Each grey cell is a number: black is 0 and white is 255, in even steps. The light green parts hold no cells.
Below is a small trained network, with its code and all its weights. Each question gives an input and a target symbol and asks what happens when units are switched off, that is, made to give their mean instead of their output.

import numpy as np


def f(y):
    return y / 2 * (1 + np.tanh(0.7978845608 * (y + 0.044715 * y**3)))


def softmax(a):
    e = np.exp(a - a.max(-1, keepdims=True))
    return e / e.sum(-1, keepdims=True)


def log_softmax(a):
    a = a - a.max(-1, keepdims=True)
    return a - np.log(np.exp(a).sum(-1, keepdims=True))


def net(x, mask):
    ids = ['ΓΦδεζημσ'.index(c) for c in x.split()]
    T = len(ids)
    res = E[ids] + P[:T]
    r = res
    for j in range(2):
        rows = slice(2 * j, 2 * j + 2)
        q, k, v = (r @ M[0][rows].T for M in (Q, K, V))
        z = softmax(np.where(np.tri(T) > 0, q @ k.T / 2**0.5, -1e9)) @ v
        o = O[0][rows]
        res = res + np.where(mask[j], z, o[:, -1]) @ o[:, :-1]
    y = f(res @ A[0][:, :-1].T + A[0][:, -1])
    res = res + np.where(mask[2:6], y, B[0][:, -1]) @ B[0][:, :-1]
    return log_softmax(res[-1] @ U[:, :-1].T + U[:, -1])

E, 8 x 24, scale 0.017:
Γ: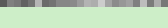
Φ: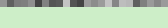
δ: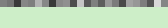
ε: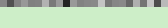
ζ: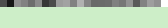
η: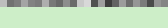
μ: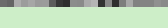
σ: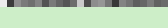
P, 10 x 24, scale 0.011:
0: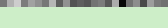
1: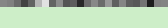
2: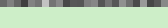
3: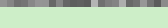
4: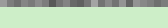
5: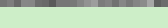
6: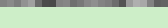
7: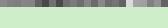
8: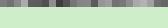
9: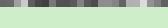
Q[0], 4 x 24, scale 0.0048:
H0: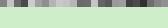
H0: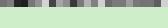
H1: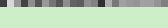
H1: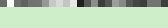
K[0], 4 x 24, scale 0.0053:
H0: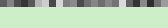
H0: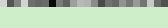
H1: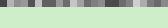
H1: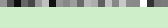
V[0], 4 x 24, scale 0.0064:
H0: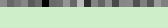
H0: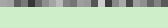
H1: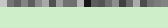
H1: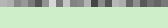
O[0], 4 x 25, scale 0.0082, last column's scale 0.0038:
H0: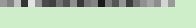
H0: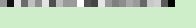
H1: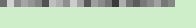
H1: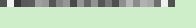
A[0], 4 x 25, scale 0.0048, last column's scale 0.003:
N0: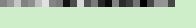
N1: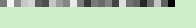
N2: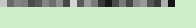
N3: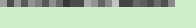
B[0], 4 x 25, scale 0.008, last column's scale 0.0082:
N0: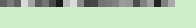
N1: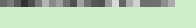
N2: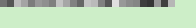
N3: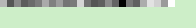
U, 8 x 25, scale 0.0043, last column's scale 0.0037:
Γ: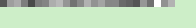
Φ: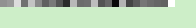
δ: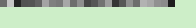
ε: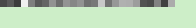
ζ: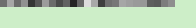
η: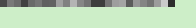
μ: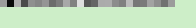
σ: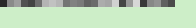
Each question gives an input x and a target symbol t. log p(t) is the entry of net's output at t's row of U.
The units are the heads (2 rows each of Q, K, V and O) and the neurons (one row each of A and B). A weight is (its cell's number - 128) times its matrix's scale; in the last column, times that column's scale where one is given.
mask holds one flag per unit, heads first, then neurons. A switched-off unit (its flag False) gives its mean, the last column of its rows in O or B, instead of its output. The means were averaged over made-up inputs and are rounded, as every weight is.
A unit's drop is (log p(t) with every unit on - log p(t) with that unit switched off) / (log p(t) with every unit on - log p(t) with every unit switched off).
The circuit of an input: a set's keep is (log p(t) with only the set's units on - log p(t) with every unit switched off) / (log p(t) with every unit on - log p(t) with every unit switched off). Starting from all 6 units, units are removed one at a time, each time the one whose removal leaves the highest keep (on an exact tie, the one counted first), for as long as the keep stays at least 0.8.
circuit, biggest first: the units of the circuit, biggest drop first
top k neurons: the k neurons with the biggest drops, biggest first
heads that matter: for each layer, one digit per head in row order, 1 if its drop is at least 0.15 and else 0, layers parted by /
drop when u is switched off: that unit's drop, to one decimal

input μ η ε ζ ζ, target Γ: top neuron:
(N3)
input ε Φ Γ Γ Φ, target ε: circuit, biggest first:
(H0; N3)
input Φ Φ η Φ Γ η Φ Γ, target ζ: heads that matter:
01
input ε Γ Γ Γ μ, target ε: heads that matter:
10
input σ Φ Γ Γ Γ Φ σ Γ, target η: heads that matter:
11
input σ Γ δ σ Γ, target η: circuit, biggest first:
(N1; H1; H0)
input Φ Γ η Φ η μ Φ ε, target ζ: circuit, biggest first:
(H1; H0)
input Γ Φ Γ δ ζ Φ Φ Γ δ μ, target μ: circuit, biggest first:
(H1; N3)
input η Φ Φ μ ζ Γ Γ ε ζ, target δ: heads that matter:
01
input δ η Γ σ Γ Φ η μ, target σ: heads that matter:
01
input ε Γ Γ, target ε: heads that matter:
10
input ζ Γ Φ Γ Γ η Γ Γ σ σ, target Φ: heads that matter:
10
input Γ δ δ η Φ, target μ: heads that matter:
11
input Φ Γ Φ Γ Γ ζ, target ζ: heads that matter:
11
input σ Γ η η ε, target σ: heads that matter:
01
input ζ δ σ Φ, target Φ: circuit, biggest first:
(H0)
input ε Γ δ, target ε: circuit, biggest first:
(H0; N3)
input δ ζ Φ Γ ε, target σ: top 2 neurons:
(N1; N0)
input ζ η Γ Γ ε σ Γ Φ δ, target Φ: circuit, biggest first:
(H0; H1)
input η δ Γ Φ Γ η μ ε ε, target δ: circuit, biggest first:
(H1)
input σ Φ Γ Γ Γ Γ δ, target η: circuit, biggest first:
(N1; H0; H1)
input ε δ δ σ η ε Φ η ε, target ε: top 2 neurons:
(N3; N1)
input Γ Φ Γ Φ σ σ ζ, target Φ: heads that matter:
10
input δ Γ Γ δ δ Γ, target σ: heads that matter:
01
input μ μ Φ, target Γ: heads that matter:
11
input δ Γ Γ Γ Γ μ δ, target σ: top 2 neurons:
(N1; N0)
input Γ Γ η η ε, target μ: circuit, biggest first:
(H0)
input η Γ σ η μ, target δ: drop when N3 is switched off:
-0.2
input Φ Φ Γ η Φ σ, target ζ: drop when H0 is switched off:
0.3
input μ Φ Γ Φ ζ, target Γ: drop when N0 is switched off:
0.1
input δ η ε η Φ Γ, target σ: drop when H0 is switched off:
0.1
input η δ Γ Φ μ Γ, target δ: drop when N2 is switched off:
0.3
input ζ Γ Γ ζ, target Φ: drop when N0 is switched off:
-0.1
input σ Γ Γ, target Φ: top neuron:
(N3)
